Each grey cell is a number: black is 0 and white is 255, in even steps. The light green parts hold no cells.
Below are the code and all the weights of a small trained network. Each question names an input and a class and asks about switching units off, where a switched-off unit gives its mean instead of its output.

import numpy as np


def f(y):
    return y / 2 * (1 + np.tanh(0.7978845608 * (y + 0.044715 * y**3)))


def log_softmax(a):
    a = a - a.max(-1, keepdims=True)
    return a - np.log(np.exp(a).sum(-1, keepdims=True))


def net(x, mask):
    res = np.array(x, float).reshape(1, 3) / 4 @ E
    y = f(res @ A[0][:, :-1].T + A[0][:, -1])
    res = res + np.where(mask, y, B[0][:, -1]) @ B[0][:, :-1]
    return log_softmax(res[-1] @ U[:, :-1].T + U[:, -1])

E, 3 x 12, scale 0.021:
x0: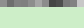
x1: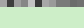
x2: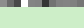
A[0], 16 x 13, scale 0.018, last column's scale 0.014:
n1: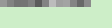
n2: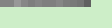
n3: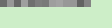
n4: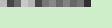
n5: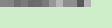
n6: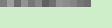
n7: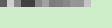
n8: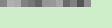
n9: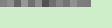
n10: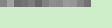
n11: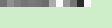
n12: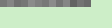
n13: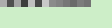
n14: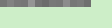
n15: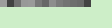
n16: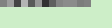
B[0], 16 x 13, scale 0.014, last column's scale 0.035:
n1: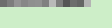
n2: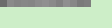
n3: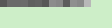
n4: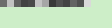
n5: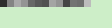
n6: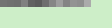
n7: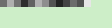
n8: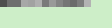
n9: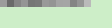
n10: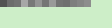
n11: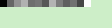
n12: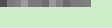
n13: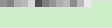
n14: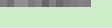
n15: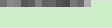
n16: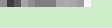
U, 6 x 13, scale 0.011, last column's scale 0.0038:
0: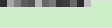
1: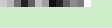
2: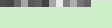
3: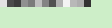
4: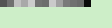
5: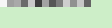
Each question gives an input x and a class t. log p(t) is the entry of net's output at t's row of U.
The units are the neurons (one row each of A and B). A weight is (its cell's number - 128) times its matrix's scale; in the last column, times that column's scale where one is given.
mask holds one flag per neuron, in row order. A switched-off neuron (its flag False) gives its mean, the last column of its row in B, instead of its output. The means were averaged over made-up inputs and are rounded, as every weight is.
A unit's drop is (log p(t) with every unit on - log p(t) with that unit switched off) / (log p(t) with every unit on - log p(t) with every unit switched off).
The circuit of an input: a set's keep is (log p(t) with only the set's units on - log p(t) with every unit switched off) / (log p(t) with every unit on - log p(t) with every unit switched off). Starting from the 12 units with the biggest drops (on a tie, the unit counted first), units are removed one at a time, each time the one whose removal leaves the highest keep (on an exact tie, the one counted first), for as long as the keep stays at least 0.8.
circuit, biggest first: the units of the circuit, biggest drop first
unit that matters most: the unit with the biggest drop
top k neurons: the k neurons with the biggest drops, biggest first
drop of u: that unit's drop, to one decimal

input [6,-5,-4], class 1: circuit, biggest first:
n11
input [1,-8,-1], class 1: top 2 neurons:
n7, n11
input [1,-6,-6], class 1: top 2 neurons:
n11, n5
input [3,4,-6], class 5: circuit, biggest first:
n11, n13
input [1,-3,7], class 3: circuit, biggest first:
n11, n16
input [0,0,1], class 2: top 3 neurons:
n7, n4, n13
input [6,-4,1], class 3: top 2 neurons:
n4, n11
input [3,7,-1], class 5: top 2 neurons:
n13, n11
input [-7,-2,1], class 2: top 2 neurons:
n4, n7
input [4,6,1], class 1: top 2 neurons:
n4, n11
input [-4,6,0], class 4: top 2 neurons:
n13, n7
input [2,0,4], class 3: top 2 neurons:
n7, n11
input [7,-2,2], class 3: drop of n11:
0.2
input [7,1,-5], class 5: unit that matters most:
n13
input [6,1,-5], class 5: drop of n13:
0.4
